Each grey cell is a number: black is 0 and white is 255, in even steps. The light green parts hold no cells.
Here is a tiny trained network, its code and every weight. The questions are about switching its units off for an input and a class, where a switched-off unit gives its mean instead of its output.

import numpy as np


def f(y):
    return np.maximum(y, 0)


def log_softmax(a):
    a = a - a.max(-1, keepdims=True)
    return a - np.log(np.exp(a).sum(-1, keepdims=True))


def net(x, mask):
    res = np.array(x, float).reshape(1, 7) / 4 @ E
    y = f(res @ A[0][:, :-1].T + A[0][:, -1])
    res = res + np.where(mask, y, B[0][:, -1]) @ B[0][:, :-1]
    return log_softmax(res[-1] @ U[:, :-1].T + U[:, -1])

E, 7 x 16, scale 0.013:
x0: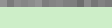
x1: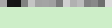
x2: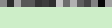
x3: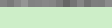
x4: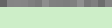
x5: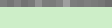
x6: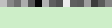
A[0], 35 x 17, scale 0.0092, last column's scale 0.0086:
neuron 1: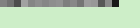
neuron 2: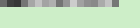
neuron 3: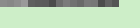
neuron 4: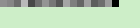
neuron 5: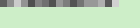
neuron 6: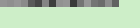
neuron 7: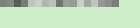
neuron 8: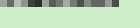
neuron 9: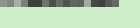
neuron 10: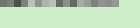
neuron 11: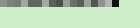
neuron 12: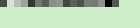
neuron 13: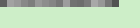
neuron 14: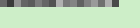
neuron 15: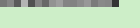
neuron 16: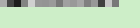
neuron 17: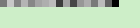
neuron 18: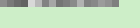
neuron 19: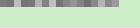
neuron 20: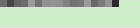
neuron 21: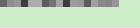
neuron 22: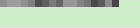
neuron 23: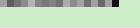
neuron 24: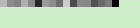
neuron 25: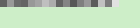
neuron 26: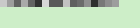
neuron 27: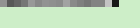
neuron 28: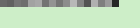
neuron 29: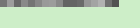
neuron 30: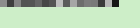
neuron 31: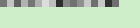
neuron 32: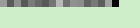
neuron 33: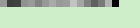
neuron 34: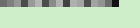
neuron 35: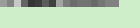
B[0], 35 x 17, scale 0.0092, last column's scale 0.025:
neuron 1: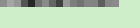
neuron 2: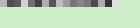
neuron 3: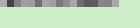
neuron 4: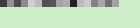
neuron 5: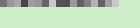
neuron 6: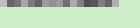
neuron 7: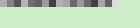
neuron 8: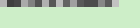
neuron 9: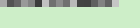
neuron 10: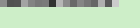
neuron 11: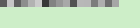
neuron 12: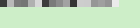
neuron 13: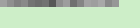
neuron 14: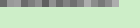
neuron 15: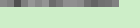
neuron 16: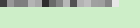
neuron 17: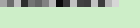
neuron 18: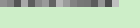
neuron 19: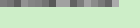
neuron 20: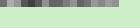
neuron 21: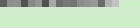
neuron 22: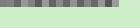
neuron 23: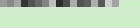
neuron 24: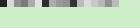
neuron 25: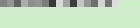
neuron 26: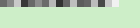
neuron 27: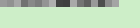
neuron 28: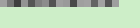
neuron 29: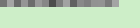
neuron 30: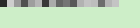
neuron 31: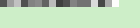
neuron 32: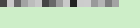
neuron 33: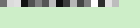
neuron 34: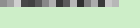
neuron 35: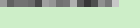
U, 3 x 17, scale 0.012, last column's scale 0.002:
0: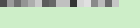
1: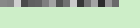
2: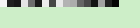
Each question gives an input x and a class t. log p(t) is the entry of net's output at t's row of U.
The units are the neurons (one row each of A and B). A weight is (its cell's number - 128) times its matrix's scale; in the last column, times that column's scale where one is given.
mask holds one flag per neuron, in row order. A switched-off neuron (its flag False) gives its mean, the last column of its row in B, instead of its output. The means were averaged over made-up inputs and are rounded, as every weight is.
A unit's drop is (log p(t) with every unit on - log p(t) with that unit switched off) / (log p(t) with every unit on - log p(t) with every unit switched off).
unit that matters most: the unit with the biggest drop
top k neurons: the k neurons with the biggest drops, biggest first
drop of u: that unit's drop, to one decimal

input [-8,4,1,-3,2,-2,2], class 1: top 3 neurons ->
(neuron 12; neuron 25; neuron 33)
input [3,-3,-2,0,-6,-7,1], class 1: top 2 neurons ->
(neuron 16; neuron 24)
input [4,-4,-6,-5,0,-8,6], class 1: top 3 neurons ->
(neuron 17; neuron 26; neuron 31)
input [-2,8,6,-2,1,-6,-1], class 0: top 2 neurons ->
(neuron 16; neuron 32)
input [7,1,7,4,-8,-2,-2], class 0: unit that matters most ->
neuron 32
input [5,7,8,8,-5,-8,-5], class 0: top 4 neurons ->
(neuron 32; neuron 16; neuron 17; neuron 26)
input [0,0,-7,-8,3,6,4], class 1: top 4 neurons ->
(neuron 17; neuron 31; neuron 26; neuron 12)
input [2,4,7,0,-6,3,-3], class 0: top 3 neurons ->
(neuron 32; neuron 17; neuron 26)
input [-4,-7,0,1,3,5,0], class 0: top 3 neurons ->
(neuron 12; neuron 17; neuron 26)
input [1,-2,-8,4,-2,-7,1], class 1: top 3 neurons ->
(neuron 17; neuron 31; neuron 16)
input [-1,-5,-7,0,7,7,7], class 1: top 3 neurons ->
(neuron 17; neuron 26; neuron 31)
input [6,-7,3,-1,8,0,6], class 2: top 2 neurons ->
(neuron 8; neuron 9)
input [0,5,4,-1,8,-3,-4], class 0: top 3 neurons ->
(neuron 17; neuron 16; neuron 26)
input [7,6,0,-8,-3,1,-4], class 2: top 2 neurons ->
(neuron 2; neuron 12)
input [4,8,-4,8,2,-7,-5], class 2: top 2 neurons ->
(neuron 2; neuron 7)
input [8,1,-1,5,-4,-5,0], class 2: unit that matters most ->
neuron 12
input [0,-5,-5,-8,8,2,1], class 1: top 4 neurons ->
(neuron 17; neuron 31; neuron 16; neuron 24)
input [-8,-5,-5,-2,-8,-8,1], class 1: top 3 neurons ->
(neuron 17; neuron 31; neuron 16)
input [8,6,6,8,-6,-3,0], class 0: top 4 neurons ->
(neuron 16; neuron 32; neuron 17; neuron 26)
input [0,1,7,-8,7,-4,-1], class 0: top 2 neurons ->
(neuron 32; neuron 17)
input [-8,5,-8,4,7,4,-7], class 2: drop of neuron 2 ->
0.2
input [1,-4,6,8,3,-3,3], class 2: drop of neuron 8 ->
0.1
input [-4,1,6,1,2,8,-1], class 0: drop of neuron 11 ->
0.0
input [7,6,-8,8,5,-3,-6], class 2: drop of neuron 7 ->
0.1
